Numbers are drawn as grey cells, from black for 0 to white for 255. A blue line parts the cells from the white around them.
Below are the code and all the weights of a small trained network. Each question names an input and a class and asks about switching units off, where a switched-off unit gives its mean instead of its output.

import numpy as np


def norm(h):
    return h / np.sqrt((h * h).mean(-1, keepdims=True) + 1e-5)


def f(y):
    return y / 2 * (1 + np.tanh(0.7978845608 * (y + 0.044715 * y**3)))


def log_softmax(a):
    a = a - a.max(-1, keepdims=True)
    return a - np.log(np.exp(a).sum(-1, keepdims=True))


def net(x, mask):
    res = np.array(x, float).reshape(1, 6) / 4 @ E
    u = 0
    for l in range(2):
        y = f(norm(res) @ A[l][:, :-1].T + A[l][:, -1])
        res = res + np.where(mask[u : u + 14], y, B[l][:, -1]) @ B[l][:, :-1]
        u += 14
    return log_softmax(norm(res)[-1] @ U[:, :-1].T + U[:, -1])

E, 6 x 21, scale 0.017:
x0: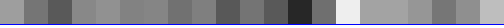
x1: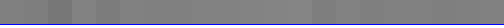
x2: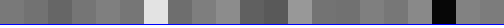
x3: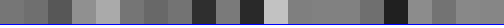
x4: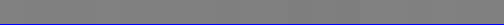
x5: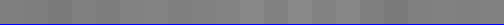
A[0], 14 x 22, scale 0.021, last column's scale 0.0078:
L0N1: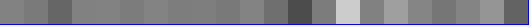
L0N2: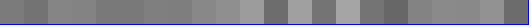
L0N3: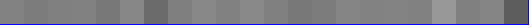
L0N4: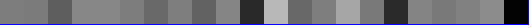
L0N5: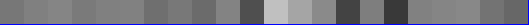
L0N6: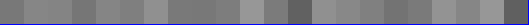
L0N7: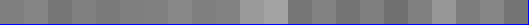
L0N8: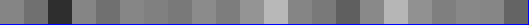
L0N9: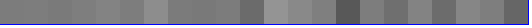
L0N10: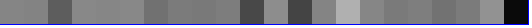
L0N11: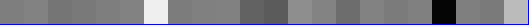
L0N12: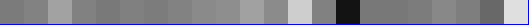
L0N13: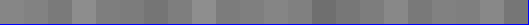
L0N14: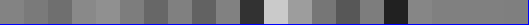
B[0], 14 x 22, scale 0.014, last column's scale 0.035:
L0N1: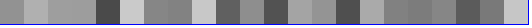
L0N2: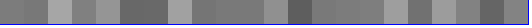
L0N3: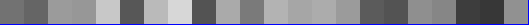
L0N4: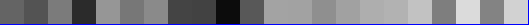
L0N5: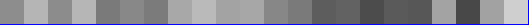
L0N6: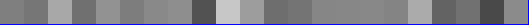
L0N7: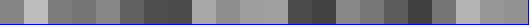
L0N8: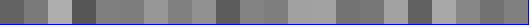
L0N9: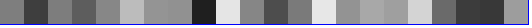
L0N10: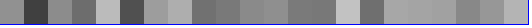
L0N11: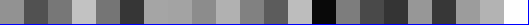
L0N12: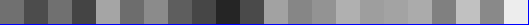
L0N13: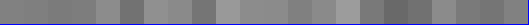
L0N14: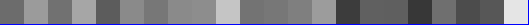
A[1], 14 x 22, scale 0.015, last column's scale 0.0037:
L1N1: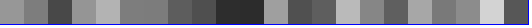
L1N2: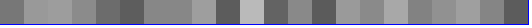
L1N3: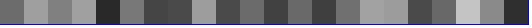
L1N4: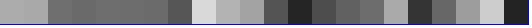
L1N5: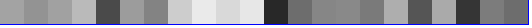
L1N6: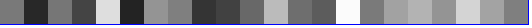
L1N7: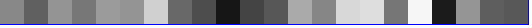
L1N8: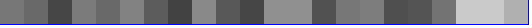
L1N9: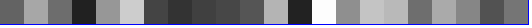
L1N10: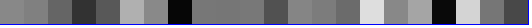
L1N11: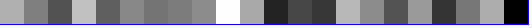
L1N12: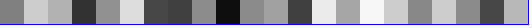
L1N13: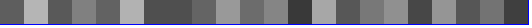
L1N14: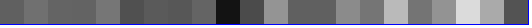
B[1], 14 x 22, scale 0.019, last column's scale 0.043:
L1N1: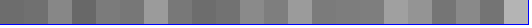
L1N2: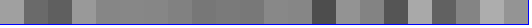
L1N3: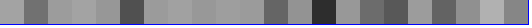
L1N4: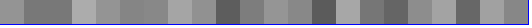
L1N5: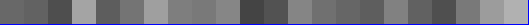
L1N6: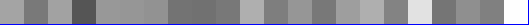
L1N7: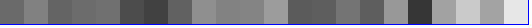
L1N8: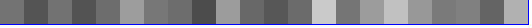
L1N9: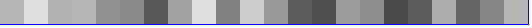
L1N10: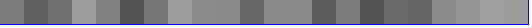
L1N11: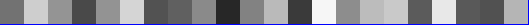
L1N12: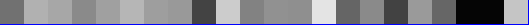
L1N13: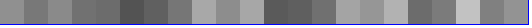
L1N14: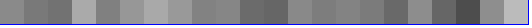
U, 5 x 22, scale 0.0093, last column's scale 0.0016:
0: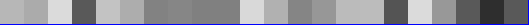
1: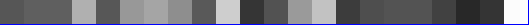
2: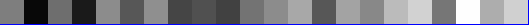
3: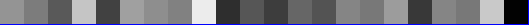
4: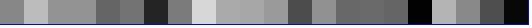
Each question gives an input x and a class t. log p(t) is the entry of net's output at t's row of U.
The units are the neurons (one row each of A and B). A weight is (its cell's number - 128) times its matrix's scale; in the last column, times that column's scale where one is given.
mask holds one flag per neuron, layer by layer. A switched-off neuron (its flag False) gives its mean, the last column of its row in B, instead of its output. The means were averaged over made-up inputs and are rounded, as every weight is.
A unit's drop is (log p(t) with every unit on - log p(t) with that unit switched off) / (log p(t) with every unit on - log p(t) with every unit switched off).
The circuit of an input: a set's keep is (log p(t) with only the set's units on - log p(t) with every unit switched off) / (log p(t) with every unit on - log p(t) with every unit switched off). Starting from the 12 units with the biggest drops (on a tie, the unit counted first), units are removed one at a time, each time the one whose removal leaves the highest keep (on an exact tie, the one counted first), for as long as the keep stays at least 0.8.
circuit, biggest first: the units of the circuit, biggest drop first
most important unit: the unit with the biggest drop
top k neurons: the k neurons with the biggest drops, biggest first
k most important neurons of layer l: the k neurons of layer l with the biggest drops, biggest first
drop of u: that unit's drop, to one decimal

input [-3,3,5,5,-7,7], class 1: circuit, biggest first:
[L0N14]
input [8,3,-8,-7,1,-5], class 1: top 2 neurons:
[L0N11, L0N12]
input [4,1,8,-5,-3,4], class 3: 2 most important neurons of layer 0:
[L0N12, L0N4]
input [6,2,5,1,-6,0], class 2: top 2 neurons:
[L0N14, L0N5]
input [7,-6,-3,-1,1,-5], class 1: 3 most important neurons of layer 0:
[L0N1, L0N11, L0N12]
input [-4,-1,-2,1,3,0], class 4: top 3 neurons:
[L0N14, L0N11, L0N4]
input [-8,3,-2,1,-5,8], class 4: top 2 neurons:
[L0N14, L0N11]
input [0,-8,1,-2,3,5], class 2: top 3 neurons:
[L0N14, L0N5, L1N12]
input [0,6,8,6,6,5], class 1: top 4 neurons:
[L0N14, L0N12, L1N6, L0N5]
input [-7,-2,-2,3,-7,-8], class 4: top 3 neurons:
[L0N14, L0N11, L0N12]
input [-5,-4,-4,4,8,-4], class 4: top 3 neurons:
[L0N14, L0N11, L0N5]
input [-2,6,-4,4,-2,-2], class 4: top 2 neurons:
[L0N14, L0N11]
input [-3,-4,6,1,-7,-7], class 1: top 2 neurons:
[L0N4, L1N6]
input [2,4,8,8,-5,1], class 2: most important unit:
L0N4
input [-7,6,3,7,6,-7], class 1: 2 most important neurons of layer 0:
[L0N14, L0N5]
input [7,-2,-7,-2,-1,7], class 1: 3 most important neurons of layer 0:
[L0N12, L0N11, L0N4]
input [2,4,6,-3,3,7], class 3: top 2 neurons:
[L0N12, L0N4]
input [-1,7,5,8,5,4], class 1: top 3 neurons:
[L0N14, L0N12, L0N5]
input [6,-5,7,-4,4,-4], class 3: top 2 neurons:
[L0N12, L0N4]
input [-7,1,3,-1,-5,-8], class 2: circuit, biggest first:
[L0N12]
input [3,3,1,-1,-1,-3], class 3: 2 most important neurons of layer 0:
[L0N1, L0N12]
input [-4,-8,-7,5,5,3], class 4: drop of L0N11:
0.4
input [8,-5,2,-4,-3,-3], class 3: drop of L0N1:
0.1
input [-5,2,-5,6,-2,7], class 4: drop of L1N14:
0.0
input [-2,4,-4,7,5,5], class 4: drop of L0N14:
1.1
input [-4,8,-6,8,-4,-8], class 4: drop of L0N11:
0.5
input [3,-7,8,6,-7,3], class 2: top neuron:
[L0N4]
